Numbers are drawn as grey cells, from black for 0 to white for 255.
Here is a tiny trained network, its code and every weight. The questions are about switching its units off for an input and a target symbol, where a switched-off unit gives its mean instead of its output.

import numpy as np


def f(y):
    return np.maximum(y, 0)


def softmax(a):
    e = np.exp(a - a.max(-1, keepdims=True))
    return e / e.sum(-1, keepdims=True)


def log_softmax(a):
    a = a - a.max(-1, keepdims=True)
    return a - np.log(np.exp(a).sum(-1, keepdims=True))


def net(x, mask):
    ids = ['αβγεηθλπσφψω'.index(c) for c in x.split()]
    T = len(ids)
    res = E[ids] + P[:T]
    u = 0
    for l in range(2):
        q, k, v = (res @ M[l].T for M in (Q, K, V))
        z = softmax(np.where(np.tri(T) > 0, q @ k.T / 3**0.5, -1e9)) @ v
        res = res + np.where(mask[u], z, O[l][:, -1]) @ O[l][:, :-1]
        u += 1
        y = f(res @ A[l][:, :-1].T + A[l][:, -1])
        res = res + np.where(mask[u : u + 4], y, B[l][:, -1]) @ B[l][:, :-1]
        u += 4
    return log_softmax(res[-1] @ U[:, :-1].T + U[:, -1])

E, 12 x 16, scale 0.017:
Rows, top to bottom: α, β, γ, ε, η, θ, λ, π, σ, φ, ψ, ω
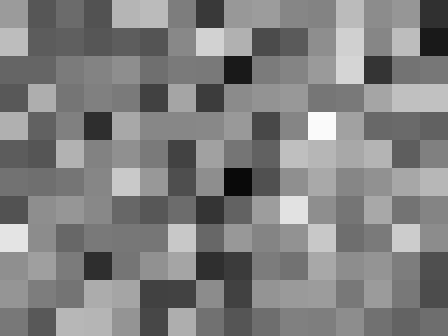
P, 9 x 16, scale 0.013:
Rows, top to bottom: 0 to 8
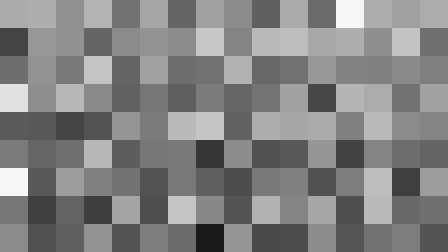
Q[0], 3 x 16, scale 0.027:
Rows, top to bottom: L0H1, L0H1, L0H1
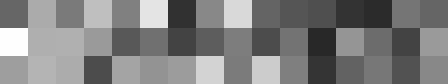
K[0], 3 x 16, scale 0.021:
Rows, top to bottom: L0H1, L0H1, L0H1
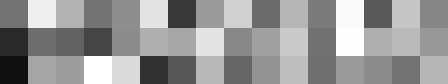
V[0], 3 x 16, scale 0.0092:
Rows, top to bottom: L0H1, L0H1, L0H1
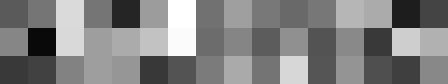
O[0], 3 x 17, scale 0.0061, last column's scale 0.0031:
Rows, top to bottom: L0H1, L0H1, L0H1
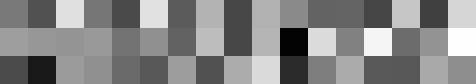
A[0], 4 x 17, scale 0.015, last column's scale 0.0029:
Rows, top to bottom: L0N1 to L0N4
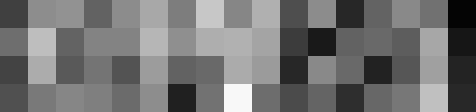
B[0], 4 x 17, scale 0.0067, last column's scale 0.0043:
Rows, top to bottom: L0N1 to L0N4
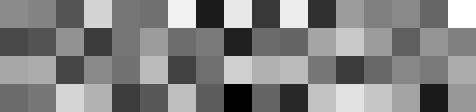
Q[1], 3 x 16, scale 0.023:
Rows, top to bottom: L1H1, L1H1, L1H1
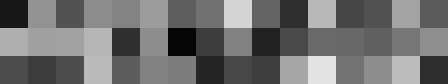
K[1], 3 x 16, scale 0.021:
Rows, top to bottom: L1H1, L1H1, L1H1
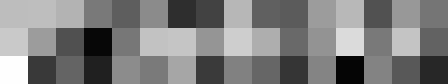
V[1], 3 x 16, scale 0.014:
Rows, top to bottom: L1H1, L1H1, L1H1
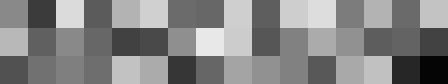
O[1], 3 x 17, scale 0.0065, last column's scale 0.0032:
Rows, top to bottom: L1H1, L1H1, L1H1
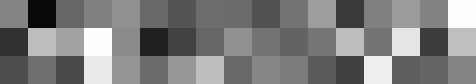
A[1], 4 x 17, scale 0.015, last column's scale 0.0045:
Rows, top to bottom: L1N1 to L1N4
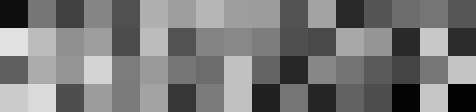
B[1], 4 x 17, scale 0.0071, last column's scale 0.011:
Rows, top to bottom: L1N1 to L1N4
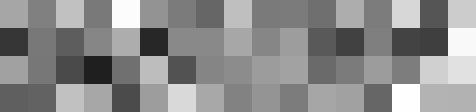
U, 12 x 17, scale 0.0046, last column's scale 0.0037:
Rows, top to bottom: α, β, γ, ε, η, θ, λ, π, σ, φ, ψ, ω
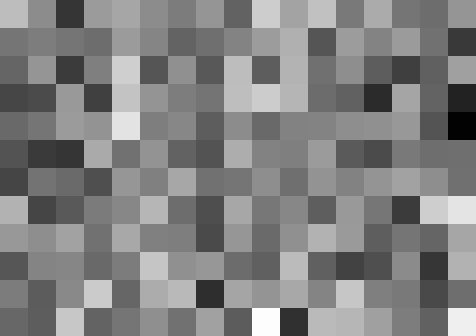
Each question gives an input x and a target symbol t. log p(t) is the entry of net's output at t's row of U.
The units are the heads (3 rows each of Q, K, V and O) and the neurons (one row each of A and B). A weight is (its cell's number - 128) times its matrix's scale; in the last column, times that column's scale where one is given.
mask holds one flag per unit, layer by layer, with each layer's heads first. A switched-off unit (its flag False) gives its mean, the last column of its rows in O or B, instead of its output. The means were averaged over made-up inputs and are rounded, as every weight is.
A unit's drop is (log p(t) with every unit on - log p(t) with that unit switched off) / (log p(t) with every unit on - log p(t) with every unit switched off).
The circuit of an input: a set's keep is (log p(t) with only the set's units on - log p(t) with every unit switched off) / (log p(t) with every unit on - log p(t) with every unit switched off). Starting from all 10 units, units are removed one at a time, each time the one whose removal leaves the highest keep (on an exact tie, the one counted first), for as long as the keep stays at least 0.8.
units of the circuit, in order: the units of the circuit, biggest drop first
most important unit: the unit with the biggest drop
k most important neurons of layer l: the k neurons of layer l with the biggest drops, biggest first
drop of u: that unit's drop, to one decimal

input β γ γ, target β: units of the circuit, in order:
L1H1; L1N3
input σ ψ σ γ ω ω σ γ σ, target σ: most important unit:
L1H1
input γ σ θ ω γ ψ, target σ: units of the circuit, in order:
L1H1; L0H1
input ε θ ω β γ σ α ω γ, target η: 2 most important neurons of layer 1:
L1N1; L1N3
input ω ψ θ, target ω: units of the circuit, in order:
L0N4; L0H1; L0N1
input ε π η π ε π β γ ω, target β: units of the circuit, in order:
L1H1; L1N3
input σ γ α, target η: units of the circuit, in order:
L1H1; L1N1
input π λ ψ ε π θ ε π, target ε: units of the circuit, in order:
L0H1; L1N1; L1H1
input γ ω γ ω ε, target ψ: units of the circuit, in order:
L0N1; L0H1
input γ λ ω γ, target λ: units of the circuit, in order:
L1N4; L0H1; L1H1
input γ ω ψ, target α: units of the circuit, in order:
L1H1; L1N3
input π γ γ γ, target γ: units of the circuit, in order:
L1N2; L1H1
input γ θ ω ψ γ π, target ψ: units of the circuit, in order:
L0N4; L0H1
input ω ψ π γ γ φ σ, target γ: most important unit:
L1N2
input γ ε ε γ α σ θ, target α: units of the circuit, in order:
L1H1; L0H1
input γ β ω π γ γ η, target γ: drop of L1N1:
0.0
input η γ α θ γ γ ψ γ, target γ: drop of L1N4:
0.1
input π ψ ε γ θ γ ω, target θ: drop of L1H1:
0.8
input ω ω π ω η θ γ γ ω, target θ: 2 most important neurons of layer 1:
L1N1; L1N3
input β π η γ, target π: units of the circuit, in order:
L1H1
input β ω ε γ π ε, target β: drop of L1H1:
1.1
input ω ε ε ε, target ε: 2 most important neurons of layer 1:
L1N4; L1N2
